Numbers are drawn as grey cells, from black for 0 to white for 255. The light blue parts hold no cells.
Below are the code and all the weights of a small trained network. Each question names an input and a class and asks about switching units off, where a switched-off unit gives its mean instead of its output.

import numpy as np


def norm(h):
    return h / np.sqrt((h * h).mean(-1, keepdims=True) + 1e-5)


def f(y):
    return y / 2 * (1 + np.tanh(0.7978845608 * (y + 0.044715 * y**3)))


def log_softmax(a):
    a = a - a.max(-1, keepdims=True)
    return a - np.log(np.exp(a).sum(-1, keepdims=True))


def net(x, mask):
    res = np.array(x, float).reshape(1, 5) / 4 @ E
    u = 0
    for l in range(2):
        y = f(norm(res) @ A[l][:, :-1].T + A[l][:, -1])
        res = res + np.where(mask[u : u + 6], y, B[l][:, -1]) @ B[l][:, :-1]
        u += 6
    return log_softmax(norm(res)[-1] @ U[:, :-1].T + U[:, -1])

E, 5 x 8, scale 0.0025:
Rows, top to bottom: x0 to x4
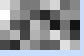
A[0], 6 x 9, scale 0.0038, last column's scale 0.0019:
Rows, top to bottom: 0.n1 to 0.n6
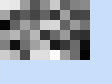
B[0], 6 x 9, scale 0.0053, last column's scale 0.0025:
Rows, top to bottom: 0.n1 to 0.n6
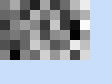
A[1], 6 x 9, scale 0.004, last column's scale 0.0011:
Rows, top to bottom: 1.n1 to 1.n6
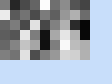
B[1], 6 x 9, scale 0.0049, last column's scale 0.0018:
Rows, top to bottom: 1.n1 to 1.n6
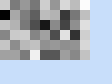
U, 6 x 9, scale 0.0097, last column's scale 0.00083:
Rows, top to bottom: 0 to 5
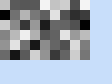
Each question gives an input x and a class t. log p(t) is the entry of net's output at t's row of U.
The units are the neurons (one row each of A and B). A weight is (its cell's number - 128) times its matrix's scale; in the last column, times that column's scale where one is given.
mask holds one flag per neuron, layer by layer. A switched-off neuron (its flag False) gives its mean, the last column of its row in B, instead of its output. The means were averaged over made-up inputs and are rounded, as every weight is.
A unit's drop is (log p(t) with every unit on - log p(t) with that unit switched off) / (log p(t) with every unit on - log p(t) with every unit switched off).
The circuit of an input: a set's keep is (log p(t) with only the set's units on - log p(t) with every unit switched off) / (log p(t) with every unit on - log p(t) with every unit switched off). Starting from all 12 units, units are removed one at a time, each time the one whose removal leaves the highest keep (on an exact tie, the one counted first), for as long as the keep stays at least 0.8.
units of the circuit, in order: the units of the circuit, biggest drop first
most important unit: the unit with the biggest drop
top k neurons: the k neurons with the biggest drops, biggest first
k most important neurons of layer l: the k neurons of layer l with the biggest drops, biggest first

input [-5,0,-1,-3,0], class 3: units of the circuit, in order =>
0.n1, 1.n4
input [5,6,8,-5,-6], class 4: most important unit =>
0.n1
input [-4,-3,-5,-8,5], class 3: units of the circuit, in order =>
1.n4, 1.n6
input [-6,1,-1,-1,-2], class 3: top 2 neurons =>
0.n1, 0.n3
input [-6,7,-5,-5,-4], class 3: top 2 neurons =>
1.n6, 0.n1
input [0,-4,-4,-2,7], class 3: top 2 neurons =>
1.n4, 0.n2
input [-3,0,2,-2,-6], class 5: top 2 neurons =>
0.n5, 0.n3
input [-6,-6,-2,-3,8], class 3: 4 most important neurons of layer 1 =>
1.n4, 1.n5, 1.n2, 1.n6
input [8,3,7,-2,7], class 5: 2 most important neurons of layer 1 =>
1.n4, 1.n2
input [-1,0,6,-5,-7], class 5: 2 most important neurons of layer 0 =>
0.n5, 0.n3
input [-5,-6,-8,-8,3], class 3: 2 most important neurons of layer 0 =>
0.n2, 0.n4
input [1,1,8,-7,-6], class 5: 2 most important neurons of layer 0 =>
0.n5, 0.n3
